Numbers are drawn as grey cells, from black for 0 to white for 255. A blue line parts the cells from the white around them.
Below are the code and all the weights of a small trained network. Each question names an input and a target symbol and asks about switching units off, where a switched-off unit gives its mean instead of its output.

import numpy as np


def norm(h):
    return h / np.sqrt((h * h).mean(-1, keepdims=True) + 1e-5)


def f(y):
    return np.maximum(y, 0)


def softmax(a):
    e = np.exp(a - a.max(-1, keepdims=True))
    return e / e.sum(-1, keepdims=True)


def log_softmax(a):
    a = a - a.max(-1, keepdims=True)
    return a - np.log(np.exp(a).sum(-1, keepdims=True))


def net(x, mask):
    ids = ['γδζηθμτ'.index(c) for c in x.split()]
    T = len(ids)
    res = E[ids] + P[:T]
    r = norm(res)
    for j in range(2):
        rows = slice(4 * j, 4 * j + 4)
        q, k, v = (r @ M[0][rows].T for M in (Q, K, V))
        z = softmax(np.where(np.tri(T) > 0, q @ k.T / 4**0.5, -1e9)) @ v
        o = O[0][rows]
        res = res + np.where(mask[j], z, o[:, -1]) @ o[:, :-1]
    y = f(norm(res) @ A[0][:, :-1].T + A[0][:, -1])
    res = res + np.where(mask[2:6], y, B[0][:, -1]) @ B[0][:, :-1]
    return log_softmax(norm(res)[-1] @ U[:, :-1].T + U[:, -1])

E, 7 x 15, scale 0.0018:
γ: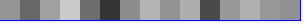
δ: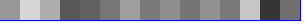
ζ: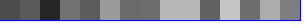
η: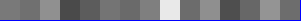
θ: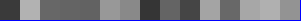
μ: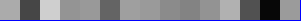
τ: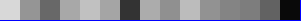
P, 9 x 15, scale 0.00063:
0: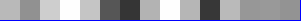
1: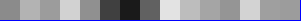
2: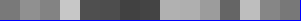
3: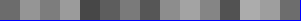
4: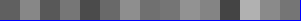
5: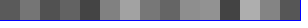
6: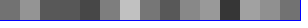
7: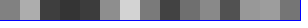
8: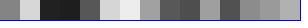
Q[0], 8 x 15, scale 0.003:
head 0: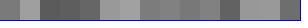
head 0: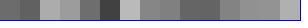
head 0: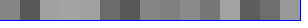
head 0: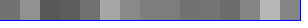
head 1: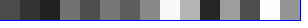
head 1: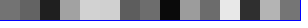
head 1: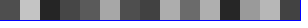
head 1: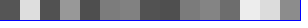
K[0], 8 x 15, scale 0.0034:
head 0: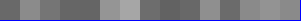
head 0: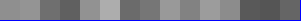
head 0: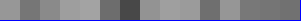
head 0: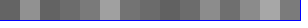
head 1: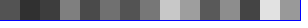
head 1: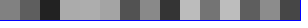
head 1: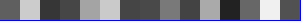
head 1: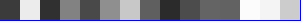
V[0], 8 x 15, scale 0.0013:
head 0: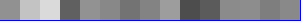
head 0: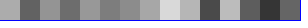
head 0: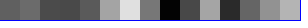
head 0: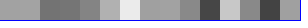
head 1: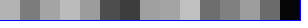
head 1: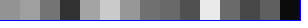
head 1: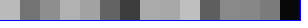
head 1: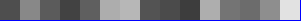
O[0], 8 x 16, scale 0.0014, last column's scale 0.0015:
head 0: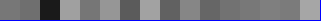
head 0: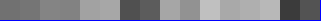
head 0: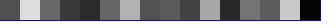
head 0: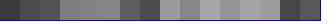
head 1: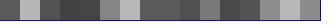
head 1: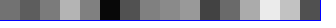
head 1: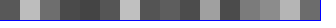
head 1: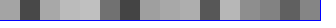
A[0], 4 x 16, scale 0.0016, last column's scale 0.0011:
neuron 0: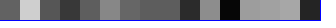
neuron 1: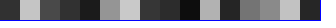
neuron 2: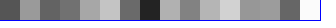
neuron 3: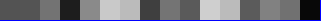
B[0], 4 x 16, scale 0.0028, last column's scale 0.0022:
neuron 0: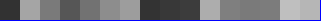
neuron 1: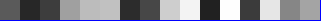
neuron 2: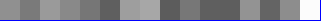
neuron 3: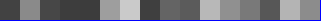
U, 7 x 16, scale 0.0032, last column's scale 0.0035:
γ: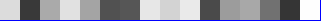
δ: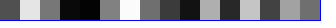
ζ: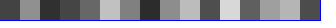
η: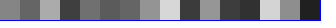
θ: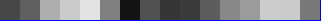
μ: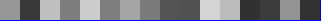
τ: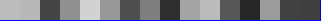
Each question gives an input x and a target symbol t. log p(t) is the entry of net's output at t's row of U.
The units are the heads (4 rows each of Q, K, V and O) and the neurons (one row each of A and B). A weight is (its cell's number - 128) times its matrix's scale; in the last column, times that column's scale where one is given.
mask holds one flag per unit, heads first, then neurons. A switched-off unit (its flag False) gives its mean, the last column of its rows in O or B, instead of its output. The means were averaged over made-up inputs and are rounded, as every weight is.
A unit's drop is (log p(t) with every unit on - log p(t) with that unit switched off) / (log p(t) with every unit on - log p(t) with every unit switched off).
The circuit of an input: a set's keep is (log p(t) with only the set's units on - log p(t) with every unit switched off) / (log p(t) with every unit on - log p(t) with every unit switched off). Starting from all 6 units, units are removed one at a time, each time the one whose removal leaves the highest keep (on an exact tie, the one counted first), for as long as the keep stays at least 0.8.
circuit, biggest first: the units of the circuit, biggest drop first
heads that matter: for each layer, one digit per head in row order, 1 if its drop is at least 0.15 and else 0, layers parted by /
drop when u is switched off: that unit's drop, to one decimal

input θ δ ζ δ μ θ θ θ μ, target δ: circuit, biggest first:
[head 0; neuron 3]
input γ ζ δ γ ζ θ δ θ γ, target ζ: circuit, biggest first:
[head 1; head 0; neuron 1]
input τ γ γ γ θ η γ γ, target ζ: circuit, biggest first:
[head 1; neuron 1]
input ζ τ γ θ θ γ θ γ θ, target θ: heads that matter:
01
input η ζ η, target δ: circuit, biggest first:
[head 1; head 0; neuron 1]
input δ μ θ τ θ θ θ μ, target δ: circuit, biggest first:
[head 1; neuron 3]
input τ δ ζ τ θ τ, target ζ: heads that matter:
01
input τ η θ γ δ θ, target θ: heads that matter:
11
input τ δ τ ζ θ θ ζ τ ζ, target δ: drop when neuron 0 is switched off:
-0.1
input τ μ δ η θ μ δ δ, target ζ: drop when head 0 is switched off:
0.9
